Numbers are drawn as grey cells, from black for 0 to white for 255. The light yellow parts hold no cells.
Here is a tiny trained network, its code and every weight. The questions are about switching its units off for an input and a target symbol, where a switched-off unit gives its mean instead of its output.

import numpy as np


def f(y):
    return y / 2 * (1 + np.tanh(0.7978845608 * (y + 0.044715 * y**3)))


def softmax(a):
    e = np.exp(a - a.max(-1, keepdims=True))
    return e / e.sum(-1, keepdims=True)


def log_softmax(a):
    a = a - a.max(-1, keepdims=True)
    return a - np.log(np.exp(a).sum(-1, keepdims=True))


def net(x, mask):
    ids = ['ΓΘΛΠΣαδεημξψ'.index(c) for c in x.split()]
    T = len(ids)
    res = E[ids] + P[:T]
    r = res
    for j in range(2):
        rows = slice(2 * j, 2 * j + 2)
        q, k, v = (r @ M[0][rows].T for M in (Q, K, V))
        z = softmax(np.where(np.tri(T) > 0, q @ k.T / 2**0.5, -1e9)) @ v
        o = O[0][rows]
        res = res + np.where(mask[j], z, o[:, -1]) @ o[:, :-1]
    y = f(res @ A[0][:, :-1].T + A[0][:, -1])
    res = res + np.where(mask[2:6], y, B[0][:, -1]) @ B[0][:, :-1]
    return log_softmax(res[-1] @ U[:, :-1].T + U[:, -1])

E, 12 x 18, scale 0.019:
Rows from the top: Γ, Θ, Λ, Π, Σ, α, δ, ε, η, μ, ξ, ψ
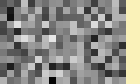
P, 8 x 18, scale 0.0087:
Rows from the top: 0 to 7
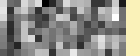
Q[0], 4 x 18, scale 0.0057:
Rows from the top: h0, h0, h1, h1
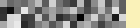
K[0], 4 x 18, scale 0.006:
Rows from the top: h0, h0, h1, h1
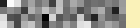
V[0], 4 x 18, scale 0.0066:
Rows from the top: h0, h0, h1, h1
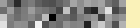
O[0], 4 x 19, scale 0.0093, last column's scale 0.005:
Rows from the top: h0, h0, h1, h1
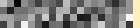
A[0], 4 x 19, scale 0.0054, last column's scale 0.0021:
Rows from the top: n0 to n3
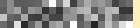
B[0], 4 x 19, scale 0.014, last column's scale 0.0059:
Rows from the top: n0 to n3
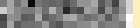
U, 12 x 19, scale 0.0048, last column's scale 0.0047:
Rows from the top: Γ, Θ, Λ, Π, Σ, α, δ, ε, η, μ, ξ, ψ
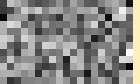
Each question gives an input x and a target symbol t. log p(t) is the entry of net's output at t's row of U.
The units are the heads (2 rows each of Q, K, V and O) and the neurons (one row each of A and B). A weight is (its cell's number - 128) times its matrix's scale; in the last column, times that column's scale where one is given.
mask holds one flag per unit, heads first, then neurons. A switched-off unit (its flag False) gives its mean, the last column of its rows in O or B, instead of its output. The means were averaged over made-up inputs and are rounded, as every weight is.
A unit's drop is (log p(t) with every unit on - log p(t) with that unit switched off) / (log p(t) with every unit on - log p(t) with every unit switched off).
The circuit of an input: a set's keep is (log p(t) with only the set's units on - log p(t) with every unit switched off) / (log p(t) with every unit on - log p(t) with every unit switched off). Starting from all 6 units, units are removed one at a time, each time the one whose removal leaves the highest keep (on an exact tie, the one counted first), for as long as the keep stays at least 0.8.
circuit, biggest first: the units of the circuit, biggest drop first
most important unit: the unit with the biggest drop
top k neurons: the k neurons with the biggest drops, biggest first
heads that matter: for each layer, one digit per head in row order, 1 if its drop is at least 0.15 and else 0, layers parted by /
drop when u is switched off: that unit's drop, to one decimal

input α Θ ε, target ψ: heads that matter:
11
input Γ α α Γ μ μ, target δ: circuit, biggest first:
h1
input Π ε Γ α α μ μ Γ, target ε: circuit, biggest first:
n1; n0
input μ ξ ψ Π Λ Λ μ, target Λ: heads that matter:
10
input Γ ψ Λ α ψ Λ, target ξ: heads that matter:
01
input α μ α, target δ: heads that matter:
01
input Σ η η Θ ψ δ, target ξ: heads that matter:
01
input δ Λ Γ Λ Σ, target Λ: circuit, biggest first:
h0; n2
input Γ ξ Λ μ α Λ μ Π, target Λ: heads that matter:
10
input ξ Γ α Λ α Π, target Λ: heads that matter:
11
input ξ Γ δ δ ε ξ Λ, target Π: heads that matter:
01
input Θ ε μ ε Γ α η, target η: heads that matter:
11
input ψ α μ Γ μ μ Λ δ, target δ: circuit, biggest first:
h1; n0
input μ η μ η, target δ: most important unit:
n0
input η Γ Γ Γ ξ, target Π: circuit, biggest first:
h1; n0
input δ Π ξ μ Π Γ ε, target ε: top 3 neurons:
n3; n1; n0
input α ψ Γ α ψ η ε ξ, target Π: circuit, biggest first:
n0; h1
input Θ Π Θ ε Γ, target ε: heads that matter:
10
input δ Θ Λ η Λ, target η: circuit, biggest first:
h1; n1; h0
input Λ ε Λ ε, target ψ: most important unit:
h0
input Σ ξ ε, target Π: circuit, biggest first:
h1; n0; n1
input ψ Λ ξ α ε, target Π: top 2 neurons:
n0; n3
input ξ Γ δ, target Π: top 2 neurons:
n0; n1
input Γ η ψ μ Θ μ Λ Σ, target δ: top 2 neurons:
n0; n3
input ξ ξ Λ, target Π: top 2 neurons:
n1; n3
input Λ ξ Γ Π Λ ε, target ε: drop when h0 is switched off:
0.1
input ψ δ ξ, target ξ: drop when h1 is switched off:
0.8
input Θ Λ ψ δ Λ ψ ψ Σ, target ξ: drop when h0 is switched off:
0.0
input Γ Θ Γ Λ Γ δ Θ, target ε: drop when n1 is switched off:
0.2
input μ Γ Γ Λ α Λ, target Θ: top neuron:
n1
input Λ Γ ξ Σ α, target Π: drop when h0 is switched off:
0.1
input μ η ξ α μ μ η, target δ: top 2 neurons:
n0; n1
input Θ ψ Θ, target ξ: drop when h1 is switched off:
1.4
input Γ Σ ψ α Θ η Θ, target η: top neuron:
n1
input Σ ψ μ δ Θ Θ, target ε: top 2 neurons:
n1; n0
